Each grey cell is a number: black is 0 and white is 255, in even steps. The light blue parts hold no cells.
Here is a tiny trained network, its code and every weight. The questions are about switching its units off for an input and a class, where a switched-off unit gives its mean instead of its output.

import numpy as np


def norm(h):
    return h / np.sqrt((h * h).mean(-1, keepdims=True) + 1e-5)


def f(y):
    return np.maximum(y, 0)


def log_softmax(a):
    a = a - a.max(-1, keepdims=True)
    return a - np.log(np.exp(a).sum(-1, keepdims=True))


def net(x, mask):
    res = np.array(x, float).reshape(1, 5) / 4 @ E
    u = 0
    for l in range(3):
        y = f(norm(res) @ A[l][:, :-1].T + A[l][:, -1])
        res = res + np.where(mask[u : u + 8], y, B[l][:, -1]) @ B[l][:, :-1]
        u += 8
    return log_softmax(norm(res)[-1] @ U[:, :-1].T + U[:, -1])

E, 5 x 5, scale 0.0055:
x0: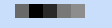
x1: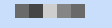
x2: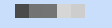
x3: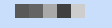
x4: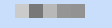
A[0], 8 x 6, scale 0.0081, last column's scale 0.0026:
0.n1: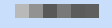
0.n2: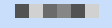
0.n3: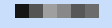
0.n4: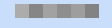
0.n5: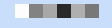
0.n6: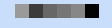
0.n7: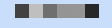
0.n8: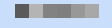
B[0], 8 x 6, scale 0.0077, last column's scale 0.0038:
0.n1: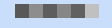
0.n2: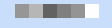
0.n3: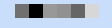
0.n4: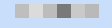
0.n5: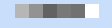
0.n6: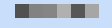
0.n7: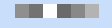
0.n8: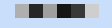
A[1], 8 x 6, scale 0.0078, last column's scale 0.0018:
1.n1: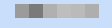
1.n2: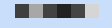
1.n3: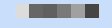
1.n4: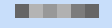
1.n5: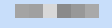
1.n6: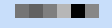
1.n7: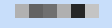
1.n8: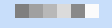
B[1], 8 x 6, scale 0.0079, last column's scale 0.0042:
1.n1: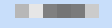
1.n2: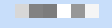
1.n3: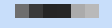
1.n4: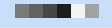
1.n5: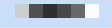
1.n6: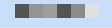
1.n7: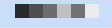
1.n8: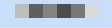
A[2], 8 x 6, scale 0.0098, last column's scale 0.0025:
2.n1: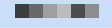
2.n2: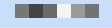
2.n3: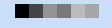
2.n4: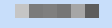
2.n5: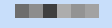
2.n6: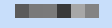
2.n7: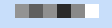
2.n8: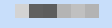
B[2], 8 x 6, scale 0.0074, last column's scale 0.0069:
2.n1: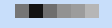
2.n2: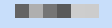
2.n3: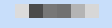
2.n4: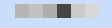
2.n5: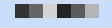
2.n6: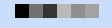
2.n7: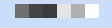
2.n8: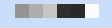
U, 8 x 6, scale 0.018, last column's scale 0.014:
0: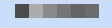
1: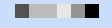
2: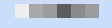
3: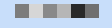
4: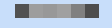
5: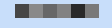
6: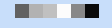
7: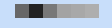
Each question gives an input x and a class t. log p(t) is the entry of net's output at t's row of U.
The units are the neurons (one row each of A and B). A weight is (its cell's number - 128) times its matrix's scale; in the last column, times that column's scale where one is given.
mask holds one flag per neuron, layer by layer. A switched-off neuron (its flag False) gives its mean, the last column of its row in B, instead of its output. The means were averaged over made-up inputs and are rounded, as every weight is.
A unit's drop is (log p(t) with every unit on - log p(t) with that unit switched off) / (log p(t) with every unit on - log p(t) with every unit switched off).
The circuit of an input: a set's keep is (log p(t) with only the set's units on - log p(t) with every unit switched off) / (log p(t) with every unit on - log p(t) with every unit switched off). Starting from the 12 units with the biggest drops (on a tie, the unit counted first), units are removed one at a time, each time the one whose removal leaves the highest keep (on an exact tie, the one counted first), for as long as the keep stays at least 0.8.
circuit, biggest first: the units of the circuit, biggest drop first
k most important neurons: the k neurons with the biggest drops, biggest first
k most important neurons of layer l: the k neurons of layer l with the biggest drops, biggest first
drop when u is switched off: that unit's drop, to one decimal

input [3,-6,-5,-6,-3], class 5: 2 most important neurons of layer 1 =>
[1.n7; 1.n1]
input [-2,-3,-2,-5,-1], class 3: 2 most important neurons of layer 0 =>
[0.n2; 0.n1]
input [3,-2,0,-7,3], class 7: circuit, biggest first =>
[1.n7]
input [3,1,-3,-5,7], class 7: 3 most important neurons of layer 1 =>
[1.n2; 1.n7; 1.n6]
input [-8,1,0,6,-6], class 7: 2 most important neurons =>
[0.n7; 2.n7]
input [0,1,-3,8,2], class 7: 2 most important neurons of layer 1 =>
[1.n2; 1.n3]
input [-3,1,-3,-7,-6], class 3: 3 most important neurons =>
[0.n2; 1.n2; 0.n3]
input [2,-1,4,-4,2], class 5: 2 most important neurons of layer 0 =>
[0.n8; 0.n3]
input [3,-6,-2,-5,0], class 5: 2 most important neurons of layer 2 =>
[2.n5; 2.n4]
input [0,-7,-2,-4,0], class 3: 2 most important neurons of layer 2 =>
[2.n3; 2.n4]
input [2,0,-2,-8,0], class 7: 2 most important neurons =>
[1.n7; 2.n1]
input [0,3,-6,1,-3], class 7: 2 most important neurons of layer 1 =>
[1.n7; 1.n5]
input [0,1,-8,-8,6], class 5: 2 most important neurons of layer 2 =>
[2.n4; 2.n3]
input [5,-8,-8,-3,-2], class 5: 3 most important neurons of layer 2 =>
[2.n5; 2.n4; 2.n3]
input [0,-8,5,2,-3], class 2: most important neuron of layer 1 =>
[1.n2]
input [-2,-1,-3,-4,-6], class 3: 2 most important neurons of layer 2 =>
[2.n3; 2.n4]
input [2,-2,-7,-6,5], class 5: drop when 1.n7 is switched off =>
0.5
